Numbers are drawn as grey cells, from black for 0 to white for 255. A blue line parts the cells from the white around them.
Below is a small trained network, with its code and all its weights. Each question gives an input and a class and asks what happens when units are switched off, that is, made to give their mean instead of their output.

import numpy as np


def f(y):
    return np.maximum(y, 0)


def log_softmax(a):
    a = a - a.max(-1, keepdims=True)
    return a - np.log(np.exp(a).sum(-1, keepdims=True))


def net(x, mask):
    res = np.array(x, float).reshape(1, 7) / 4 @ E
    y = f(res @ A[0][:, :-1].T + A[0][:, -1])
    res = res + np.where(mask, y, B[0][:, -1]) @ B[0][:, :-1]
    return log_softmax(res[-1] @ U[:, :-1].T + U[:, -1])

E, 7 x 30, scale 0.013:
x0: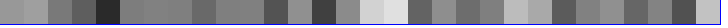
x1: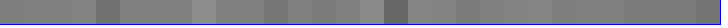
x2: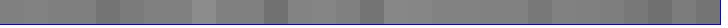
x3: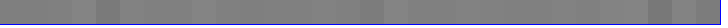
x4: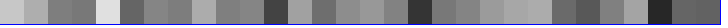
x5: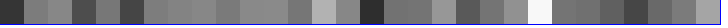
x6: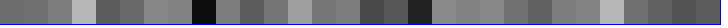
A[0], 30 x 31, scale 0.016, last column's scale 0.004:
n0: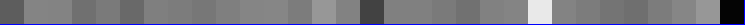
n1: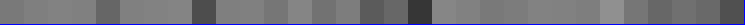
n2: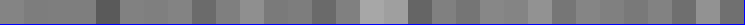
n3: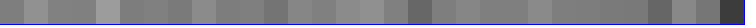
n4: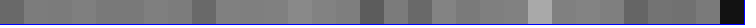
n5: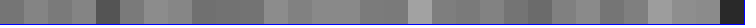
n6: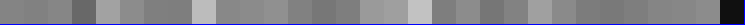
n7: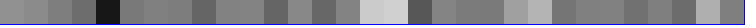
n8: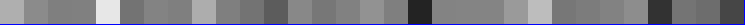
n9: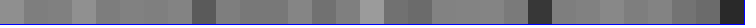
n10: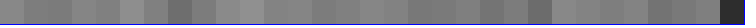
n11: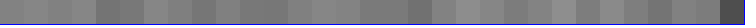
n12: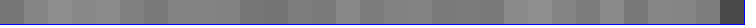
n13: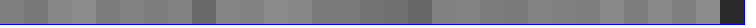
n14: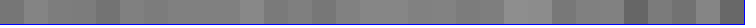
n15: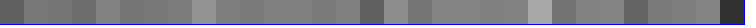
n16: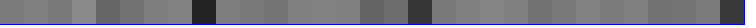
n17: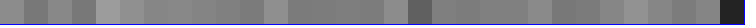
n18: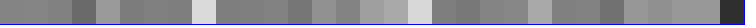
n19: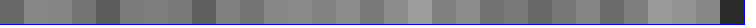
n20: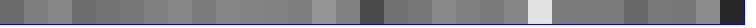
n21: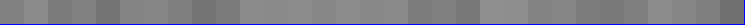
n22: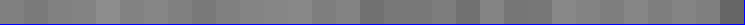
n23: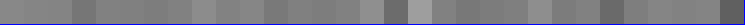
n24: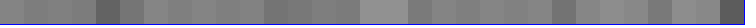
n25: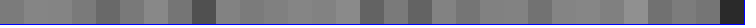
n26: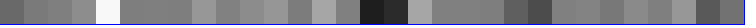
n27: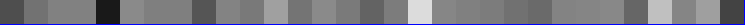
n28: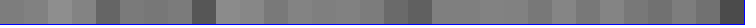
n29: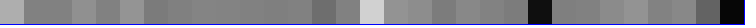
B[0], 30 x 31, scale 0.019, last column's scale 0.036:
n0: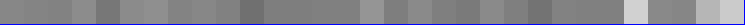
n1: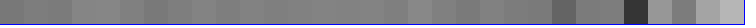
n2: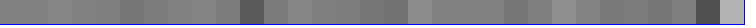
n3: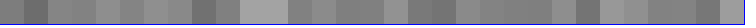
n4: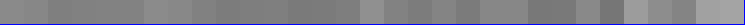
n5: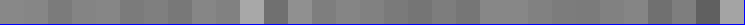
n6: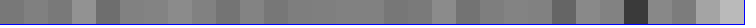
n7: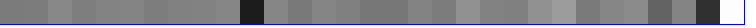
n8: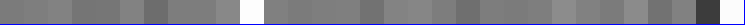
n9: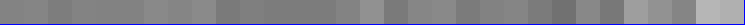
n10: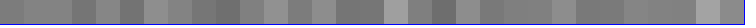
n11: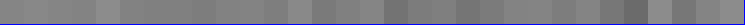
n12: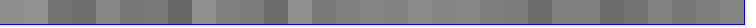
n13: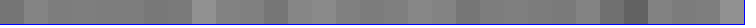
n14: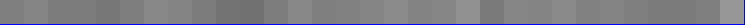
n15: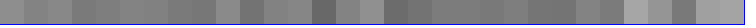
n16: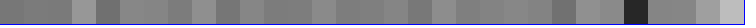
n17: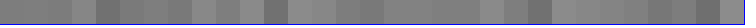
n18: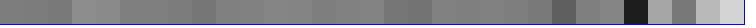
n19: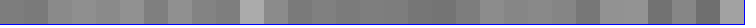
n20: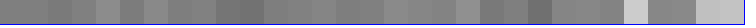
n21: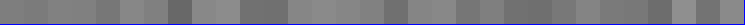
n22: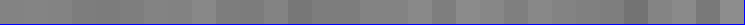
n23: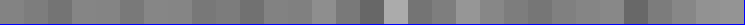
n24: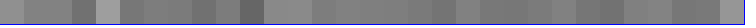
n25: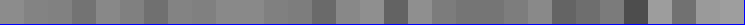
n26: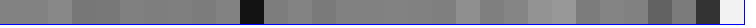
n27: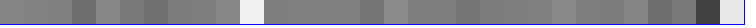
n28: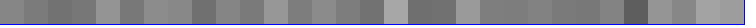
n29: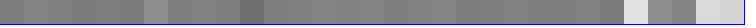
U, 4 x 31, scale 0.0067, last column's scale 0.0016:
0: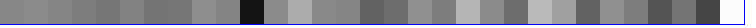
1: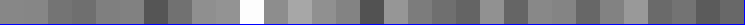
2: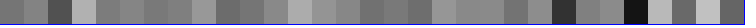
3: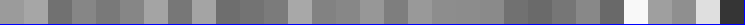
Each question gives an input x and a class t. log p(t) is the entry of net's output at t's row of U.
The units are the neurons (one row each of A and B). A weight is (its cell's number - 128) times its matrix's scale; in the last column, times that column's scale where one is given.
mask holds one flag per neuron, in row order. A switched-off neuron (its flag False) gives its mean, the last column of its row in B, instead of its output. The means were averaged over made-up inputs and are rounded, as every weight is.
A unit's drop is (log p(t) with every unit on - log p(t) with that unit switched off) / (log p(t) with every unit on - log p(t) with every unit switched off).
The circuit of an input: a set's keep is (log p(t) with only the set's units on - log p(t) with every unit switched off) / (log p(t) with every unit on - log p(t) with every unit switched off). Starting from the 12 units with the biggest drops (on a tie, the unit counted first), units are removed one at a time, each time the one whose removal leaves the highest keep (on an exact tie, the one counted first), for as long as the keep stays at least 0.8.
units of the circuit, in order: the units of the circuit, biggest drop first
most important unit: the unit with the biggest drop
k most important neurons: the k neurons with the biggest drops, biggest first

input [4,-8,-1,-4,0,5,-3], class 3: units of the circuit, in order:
[n0]
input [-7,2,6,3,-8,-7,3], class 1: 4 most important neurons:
[n27; n7; n5; n19]
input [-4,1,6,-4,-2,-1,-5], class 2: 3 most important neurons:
[n7; n18; n6]
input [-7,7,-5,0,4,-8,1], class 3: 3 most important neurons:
[n29; n7; n9]
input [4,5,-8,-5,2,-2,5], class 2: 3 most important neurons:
[n26; n16; n1]
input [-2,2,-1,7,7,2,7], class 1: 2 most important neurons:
[n8; n18]
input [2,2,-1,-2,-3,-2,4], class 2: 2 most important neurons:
[n8; n26]
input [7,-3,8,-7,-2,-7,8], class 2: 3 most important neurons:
[n16; n26; n1]
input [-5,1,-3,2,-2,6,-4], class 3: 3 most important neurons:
[n7; n0; n20]
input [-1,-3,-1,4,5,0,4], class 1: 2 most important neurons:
[n8; n18]
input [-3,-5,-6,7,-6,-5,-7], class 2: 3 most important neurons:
[n18; n8; n6]
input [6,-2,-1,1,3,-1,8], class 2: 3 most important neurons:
[n16; n1; n26]
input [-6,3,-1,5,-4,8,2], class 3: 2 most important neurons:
[n0; n20]
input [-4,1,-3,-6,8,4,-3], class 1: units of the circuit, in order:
[n8]
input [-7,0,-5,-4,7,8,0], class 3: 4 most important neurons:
[n0; n20; n7; n27]
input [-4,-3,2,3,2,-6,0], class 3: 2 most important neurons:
[n29; n7]
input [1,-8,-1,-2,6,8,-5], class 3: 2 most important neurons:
[n0; n20]
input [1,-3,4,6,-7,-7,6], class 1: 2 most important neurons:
[n27; n0]
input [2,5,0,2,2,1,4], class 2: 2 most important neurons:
[n26; n27]
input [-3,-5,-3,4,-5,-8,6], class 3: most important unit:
n29
